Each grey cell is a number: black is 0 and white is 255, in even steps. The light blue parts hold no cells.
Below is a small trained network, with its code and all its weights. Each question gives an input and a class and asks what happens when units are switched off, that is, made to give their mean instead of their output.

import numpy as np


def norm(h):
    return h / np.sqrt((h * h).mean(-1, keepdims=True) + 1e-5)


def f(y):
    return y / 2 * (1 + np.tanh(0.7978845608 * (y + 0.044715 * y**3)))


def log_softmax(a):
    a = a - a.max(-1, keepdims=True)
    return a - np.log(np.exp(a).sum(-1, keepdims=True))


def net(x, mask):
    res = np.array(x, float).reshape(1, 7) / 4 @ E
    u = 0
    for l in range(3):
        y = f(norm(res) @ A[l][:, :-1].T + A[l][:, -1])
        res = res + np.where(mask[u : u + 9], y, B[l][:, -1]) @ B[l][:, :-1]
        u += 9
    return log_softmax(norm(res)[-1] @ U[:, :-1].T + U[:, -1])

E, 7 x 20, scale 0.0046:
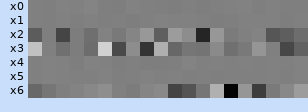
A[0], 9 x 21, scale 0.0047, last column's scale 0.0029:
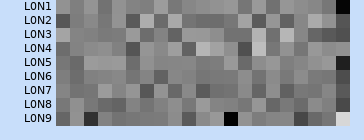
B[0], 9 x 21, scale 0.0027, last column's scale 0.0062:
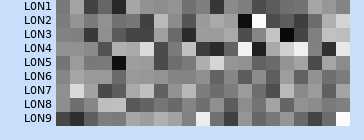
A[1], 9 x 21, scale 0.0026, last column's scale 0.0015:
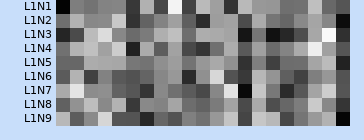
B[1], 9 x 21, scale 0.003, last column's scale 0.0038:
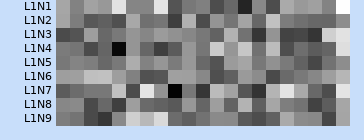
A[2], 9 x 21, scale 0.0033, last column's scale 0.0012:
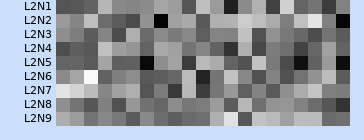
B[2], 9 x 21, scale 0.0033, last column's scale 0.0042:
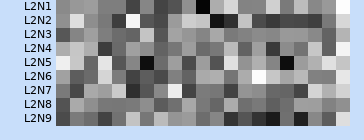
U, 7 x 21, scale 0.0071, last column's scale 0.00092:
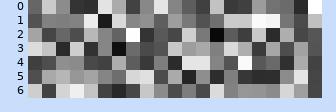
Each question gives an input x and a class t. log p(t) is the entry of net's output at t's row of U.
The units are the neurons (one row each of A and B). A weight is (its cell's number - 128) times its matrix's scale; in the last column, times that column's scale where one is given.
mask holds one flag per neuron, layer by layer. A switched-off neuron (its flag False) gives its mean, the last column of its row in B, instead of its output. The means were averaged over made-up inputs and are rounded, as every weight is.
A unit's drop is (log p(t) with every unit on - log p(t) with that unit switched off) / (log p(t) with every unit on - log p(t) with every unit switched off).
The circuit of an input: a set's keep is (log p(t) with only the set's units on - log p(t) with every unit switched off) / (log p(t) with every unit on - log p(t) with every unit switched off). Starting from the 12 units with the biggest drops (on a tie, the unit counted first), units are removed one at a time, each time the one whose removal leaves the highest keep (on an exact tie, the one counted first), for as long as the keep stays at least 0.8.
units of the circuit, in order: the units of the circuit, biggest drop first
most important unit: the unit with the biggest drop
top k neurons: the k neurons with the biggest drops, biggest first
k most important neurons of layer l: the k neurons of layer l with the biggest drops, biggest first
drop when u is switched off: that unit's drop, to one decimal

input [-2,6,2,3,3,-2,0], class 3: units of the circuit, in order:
(L0N4)
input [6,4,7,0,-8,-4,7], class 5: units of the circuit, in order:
(L0N4; L1N4)
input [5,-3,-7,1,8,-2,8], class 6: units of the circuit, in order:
(L2N7; L2N6)
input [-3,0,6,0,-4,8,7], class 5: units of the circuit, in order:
(L0N4; L1N4)
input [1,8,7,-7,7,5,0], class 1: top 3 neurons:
(L0N4; L0N3; L2N1)
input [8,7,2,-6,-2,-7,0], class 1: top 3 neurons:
(L0N4; L0N3; L1N1)
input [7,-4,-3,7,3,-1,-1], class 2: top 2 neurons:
(L0N4; L0N3)
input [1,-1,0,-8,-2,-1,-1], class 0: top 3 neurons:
(L0N4; L0N9; L1N4)
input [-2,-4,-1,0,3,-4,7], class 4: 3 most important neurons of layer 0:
(L0N4; L0N2; L0N9)
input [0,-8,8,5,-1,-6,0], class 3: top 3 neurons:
(L0N4; L2N5; L2N1)
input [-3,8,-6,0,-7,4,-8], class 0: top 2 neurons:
(L0N4; L0N2)
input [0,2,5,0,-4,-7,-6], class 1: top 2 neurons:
(L0N4; L0N2)
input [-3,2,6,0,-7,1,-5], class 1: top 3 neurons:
(L0N4; L0N2; L0N9)
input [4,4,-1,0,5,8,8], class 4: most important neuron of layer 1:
(L1N1)
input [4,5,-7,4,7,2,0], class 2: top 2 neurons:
(L0N4; L1N7)
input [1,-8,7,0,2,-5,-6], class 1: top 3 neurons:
(L0N4; L0N2; L0N9)
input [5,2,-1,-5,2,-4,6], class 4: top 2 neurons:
(L0N9; L1N7)
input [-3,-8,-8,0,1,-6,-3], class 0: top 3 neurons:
(L0N2; L2N2; L1N1)
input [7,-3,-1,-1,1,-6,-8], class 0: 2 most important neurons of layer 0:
(L0N4; L0N9)
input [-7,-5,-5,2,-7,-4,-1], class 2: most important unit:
L0N4
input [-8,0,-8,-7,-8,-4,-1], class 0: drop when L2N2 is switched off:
0.2
